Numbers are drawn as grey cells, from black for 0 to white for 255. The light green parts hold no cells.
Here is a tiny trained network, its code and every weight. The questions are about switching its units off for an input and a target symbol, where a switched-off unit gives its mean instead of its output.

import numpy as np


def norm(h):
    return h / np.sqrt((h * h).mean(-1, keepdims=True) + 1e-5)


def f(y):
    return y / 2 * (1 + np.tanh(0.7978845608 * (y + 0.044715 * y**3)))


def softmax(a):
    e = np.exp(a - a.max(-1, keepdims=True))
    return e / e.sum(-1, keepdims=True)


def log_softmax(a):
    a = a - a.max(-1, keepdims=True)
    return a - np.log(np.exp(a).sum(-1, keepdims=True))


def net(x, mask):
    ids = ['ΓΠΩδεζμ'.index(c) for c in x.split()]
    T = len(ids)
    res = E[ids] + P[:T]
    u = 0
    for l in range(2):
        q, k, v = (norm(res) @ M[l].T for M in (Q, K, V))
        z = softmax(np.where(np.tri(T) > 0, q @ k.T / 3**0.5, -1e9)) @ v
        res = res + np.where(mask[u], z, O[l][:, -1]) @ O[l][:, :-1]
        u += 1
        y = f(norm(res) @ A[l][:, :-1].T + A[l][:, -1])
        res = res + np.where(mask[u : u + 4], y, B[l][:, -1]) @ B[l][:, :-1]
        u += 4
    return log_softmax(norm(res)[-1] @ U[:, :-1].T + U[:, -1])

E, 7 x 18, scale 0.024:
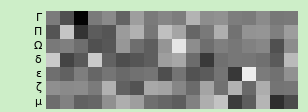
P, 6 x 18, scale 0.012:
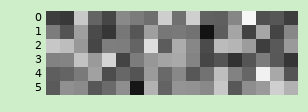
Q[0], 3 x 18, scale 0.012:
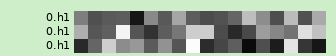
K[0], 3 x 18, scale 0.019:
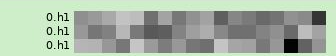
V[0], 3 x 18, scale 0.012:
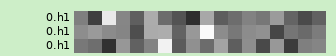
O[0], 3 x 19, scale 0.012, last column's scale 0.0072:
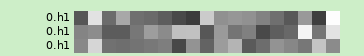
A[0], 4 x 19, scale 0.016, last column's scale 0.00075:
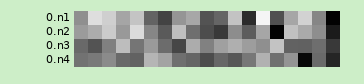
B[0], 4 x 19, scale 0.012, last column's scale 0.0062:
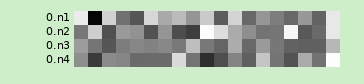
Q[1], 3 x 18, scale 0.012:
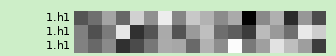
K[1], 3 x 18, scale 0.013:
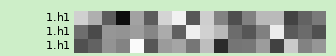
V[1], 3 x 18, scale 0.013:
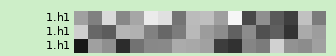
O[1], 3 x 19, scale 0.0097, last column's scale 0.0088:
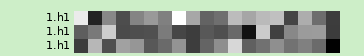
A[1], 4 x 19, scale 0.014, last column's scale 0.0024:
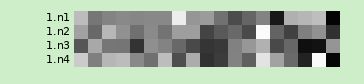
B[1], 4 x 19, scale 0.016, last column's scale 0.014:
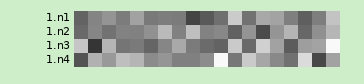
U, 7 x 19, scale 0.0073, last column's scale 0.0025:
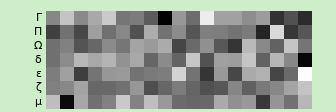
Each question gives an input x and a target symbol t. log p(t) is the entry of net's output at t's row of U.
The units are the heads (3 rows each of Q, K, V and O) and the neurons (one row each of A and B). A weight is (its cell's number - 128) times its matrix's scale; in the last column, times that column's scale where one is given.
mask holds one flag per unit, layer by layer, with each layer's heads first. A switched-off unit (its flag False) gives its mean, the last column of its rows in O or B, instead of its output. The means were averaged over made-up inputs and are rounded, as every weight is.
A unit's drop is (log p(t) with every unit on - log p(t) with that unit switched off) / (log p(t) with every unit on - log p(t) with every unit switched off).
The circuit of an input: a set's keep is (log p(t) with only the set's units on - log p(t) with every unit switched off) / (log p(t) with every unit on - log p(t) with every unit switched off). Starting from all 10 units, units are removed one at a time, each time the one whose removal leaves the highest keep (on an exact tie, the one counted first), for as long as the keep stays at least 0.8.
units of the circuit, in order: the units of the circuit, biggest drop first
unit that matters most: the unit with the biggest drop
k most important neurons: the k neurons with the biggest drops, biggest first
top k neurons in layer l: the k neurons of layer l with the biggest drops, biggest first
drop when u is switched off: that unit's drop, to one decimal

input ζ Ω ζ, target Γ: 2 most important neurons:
[1.n1 0.n2]
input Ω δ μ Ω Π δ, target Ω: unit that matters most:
1.h1
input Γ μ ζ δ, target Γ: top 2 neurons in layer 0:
[0.n3 0.n1]
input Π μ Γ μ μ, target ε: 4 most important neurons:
[1.n1 0.n1 0.n3 1.n4]
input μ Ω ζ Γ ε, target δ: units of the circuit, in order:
[1.n4 0.h1]
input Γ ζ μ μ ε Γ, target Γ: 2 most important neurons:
[0.n1 0.n4]
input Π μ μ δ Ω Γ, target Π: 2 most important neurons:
[0.n2 0.n1]
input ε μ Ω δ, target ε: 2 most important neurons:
[0.n1 1.n3]
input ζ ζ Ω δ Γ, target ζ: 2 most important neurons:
[0.n1 0.n4]
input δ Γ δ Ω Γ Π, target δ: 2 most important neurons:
[1.n4 0.n1]
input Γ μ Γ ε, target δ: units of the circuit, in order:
[0.h1 1.n4]
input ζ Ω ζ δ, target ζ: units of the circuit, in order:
[0.h1 1.h1]
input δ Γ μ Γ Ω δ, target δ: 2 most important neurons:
[1.n4 0.n3]
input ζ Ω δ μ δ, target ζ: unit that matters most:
1.h1
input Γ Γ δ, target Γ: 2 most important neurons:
[1.n1 0.n1]
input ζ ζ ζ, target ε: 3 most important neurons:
[0.n2 0.n1 1.n3]
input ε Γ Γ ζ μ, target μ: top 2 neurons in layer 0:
[0.n4 0.n2]
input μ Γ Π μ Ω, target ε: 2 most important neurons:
[0.n1 1.n3]
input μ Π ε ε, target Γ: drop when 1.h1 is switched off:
0.1
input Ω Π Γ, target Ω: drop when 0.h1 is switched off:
0.9
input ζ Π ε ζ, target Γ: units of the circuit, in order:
[0.h1]
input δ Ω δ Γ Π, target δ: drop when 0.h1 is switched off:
1.5
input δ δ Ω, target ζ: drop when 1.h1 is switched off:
1.0
